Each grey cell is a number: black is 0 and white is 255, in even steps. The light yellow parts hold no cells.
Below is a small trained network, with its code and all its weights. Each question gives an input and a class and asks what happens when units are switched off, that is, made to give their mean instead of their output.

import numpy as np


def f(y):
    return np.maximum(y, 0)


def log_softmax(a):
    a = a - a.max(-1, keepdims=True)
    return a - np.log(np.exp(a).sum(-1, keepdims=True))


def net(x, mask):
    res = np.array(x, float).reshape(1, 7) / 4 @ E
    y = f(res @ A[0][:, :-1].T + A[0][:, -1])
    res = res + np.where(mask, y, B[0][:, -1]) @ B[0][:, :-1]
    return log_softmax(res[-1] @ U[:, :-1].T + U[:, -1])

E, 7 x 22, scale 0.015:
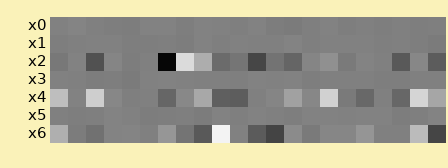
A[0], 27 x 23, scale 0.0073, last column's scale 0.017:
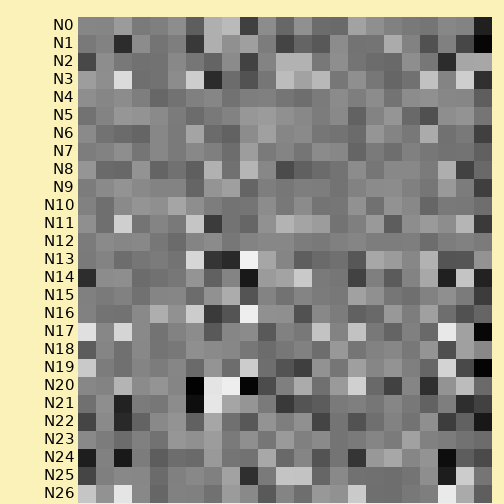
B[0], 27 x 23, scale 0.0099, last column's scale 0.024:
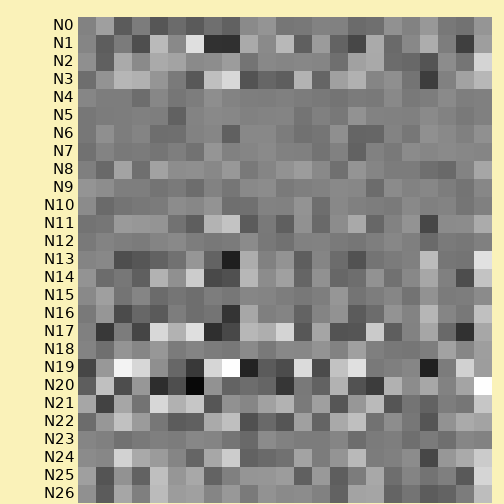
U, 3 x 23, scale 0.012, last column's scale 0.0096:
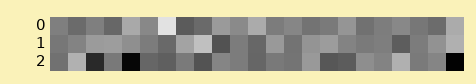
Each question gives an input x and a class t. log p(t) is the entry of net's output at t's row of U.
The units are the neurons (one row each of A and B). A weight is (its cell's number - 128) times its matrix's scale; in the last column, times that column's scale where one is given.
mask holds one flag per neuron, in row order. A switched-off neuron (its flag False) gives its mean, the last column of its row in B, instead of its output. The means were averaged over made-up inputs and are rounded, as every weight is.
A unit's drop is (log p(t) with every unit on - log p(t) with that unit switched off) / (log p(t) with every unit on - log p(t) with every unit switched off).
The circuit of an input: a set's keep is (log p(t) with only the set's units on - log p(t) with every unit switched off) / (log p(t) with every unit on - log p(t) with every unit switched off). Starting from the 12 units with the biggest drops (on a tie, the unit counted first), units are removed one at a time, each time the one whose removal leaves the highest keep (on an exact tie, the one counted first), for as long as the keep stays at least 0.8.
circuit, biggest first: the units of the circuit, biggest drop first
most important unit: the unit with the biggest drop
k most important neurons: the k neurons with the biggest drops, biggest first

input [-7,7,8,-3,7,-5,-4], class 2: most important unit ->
N20
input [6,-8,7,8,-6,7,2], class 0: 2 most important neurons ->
N1, N21
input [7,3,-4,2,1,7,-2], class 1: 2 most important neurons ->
N3, N17
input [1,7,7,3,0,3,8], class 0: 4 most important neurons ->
N1, N21, N20, N24
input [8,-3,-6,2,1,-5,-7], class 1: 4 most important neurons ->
N3, N11, N13, N17
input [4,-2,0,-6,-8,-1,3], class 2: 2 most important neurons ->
N16, N25
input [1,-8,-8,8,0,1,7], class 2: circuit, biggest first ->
N16, N21
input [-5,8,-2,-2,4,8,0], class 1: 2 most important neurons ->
N13, N14
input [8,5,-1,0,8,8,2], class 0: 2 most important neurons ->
N17, N24
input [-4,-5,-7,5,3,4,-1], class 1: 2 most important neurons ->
N3, N11
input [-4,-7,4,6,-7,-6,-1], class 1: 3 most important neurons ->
N24, N22, N17
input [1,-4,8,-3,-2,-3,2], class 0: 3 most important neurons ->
N1, N21, N3
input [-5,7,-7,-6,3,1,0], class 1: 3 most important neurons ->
N3, N11, N14
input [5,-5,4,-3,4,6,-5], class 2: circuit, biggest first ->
N20
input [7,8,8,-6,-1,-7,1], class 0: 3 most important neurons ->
N1, N21, N3
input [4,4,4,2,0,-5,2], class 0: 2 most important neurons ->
N24, N3
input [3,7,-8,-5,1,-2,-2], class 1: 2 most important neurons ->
N3, N11
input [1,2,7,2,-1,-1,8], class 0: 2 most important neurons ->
N1, N21
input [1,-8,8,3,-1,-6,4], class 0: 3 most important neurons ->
N1, N21, N3
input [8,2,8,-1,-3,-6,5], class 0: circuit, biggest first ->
N1
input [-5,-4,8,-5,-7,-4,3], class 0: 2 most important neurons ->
N1, N21
